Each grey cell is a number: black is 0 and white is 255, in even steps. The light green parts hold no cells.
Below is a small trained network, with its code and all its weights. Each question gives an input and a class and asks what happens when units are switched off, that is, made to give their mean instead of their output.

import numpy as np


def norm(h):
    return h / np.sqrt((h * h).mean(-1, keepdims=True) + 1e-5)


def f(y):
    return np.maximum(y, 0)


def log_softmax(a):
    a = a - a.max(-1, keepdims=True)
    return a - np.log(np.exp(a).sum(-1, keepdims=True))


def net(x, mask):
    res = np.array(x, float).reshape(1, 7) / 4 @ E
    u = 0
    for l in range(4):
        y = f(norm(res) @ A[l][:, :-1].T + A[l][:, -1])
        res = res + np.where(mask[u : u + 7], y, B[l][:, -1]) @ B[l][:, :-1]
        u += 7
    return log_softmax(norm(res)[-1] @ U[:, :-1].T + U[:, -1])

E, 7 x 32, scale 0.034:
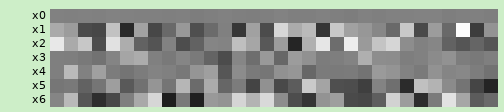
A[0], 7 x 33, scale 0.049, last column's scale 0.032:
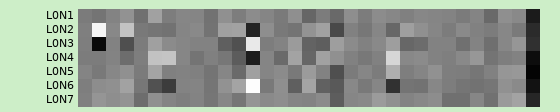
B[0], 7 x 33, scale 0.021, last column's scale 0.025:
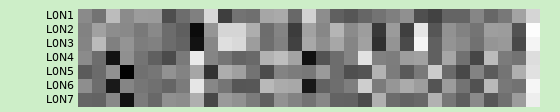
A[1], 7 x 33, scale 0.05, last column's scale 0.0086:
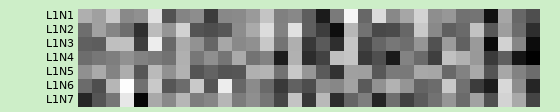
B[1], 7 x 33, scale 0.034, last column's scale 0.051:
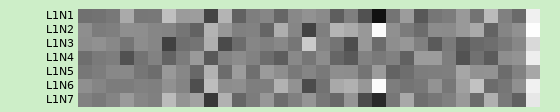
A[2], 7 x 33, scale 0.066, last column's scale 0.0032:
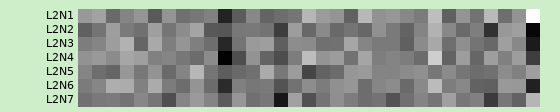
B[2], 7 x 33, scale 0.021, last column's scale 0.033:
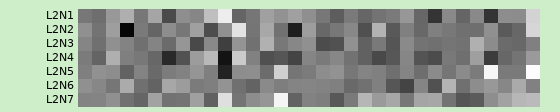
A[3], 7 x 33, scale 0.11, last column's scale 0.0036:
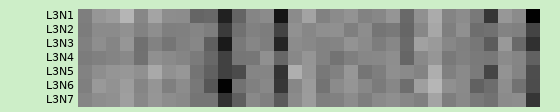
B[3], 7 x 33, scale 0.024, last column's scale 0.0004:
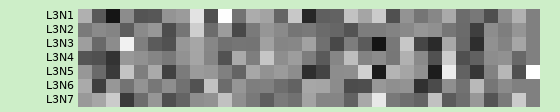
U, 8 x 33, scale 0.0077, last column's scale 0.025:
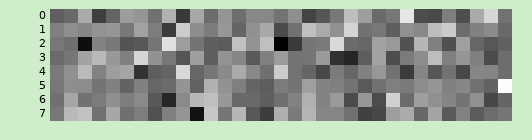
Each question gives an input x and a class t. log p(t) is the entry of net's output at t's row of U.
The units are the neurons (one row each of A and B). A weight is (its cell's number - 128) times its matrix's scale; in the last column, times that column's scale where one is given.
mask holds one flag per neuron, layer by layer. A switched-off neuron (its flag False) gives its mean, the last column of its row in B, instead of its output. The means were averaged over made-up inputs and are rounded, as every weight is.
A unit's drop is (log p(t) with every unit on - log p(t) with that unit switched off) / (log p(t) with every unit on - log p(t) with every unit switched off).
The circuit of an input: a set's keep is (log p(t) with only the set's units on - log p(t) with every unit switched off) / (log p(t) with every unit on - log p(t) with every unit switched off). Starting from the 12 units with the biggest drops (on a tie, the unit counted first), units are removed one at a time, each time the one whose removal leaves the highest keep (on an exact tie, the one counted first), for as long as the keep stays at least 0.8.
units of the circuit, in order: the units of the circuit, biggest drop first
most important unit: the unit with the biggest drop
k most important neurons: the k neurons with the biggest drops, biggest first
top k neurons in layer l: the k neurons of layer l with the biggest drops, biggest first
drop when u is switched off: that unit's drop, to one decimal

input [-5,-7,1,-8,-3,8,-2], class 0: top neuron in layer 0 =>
[L0N4]
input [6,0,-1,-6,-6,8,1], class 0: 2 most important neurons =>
[L1N4; L2N7]
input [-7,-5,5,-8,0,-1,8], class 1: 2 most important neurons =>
[L1N2; L0N4]
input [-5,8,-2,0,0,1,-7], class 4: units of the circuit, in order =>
[L1N2; L2N1; L1N7]
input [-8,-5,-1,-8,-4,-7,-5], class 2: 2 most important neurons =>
[L0N6; L1N4]
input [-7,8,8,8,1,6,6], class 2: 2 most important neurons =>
[L1N3; L0N1]
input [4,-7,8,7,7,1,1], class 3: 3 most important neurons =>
[L1N1; L0N6; L0N3]
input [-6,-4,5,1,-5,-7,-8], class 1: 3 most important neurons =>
[L1N6; L1N4; L1N7]
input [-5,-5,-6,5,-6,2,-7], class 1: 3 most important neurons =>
[L1N6; L1N1; L0N2]
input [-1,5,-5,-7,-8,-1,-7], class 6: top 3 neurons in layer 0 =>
[L0N3; L0N4; L0N6]
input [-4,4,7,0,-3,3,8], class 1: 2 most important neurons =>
[L1N2; L1N7]
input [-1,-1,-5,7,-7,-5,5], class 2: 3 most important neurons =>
[L0N4; L0N2; L1N6]
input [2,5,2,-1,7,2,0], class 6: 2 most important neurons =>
[L0N2; L1N3]
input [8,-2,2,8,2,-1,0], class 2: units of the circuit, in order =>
[L0N4]
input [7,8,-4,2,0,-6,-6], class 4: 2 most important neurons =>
[L1N4; L2N1]
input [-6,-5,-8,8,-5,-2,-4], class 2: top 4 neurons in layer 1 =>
[L1N1; L1N6; L1N3; L1N5]
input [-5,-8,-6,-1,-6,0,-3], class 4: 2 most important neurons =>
[L1N3; L0N1]
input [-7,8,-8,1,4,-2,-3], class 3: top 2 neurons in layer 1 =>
[L1N7; L1N3]
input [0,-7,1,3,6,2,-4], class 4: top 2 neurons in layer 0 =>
[L0N1; L0N3]
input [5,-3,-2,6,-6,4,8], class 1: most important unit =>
L1N2
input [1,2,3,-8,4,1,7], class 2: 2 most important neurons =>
[L0N6; L1N6]
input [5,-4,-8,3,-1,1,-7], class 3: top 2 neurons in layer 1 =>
[L1N7; L1N2]
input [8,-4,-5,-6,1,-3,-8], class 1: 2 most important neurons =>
[L1N6; L0N4]
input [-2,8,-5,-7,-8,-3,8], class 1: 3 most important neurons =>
[L1N3; L0N1; L0N2]
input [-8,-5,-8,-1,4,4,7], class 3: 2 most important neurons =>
[L1N7; L1N6]
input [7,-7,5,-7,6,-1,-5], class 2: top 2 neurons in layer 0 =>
[L0N6; L0N3]
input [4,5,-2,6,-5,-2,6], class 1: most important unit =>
L0N6
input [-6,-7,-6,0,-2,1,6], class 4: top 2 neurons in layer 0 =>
[L0N1; L0N5]
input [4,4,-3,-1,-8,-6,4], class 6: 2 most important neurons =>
[L0N3; L1N4]
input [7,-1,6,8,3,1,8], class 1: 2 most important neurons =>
[L1N2; L0N6]
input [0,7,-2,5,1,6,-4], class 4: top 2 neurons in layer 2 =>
[L2N1; L2N4]
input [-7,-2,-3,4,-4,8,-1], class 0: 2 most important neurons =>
[L1N4; L2N7]
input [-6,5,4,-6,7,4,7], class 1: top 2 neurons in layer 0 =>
[L0N3; L0N4]
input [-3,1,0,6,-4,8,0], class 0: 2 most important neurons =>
[L2N7; L1N4]
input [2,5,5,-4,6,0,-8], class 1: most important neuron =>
[L1N6]
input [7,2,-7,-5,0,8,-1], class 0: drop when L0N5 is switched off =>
0.1
